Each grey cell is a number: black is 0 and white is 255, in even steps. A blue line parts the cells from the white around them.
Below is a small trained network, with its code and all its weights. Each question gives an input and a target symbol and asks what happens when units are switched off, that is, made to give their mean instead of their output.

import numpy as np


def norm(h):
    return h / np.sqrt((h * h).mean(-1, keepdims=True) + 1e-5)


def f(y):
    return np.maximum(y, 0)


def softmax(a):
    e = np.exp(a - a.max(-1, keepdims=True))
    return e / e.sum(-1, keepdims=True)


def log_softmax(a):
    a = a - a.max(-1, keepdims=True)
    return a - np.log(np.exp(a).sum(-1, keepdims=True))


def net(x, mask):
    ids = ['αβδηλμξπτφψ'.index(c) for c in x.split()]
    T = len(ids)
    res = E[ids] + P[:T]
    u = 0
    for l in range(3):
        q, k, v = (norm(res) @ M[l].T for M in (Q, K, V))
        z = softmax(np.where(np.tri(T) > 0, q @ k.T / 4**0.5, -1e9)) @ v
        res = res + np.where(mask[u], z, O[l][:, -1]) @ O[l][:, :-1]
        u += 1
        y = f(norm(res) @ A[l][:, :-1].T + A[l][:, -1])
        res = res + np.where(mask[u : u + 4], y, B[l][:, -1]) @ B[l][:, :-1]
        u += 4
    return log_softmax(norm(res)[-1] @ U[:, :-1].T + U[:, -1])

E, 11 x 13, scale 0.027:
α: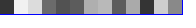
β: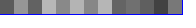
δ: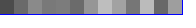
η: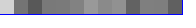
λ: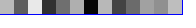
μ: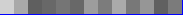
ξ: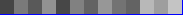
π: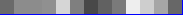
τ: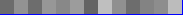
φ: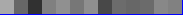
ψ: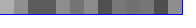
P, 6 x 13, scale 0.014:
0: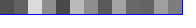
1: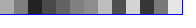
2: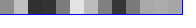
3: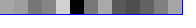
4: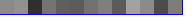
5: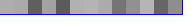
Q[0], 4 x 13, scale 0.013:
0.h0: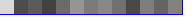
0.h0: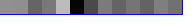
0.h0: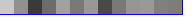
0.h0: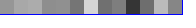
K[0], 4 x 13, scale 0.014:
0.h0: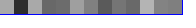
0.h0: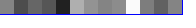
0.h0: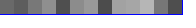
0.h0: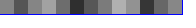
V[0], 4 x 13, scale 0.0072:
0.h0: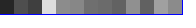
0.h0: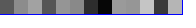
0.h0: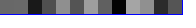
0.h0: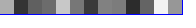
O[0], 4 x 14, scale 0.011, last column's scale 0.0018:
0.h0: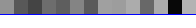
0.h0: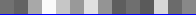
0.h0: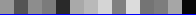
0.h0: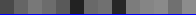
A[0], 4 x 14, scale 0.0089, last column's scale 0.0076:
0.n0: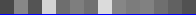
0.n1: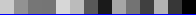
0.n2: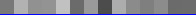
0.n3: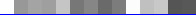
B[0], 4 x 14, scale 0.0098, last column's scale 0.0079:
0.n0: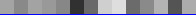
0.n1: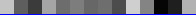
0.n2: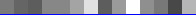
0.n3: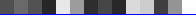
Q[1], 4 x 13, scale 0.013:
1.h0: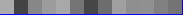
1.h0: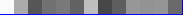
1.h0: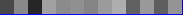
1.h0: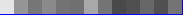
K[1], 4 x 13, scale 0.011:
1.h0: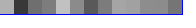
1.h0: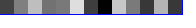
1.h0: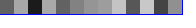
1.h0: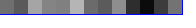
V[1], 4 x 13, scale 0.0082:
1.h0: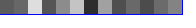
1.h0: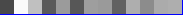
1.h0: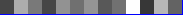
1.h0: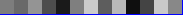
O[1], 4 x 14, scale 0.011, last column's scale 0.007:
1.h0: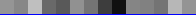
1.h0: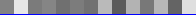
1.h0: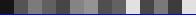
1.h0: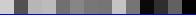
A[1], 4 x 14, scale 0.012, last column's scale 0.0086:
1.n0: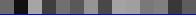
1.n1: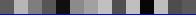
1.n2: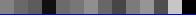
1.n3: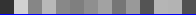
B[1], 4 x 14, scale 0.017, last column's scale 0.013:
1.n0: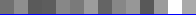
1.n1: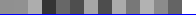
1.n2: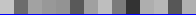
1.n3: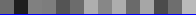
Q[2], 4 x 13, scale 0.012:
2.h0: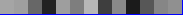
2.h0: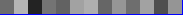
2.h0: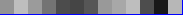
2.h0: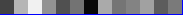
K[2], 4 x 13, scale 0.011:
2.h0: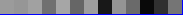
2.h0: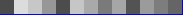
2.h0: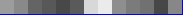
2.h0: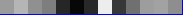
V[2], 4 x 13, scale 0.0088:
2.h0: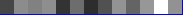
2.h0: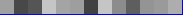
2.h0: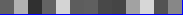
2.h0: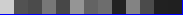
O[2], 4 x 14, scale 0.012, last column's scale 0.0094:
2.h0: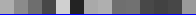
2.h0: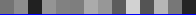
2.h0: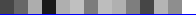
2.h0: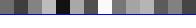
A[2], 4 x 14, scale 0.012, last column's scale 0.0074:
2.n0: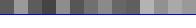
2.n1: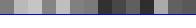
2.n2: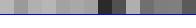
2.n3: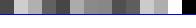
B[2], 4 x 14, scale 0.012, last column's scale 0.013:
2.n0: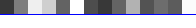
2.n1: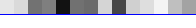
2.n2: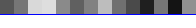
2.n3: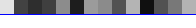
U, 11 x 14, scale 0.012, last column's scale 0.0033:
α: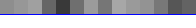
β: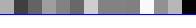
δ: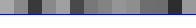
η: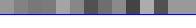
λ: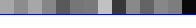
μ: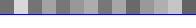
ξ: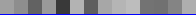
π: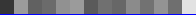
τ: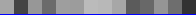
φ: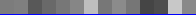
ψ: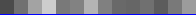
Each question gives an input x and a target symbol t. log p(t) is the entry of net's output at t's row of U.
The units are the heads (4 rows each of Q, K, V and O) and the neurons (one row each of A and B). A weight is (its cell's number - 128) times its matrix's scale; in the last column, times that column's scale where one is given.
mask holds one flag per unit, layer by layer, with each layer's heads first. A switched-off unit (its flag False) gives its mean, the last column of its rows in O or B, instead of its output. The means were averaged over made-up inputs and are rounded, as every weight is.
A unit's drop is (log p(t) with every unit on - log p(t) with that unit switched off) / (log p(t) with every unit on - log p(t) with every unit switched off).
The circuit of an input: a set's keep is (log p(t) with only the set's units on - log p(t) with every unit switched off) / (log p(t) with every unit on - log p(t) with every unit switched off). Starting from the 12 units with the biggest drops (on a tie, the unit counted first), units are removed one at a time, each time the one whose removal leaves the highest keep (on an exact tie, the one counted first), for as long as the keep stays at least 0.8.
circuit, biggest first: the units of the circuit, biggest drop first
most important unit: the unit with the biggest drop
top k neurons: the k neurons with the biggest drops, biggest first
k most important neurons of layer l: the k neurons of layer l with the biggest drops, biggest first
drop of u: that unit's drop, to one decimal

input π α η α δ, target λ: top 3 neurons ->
(1.n1 1.n2 2.n0)
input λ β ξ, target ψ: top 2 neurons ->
(1.n3 0.n3)
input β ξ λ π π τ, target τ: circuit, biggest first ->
(0.h0 1.h0 0.n3)
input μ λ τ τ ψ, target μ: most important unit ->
0.h0
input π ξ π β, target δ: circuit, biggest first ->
(0.n0 2.h0 0.h0)
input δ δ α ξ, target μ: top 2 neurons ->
(1.n1 0.n3)
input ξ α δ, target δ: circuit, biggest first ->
(2.h0 0.h0 0.n3)
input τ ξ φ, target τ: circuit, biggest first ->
(0.h0 1.n2 2.h0)
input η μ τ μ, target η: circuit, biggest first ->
(0.h0 1.h0)
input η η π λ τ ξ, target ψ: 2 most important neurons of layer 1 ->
(1.n3 1.n1)
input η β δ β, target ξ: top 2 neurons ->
(0.n3 0.n2)
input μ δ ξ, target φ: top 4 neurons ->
(2.n3 0.n3 1.n1 1.n3)
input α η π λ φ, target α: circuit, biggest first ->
(1.h0 1.n1)
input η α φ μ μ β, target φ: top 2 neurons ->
(2.n3 0.n3)
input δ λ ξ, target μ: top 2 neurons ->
(0.n3 0.n2)
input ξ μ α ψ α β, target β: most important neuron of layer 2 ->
(2.n0)
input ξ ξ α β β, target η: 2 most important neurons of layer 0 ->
(0.n3 0.n0)
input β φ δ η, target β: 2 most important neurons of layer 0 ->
(0.n3 0.n0)
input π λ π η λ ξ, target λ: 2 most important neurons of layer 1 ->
(1.n2 1.n1)
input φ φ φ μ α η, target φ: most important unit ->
1.h0
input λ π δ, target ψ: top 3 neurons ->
(0.n3 1.n3 1.n1)
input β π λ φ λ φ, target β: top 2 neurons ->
(0.n3 1.n2)
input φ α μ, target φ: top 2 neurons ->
(1.n0 0.n3)
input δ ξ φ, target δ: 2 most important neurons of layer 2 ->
(2.n2 2.n0)
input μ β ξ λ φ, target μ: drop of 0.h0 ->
0.5
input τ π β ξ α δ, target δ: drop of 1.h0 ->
0.8
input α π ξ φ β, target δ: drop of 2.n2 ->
0.0
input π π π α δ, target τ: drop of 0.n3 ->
0.1
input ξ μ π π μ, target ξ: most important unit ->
2.h0
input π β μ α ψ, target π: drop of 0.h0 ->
0.3
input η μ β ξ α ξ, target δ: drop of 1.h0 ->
0.8
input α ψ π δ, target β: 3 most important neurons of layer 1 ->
(1.n3 1.n0 1.n1)
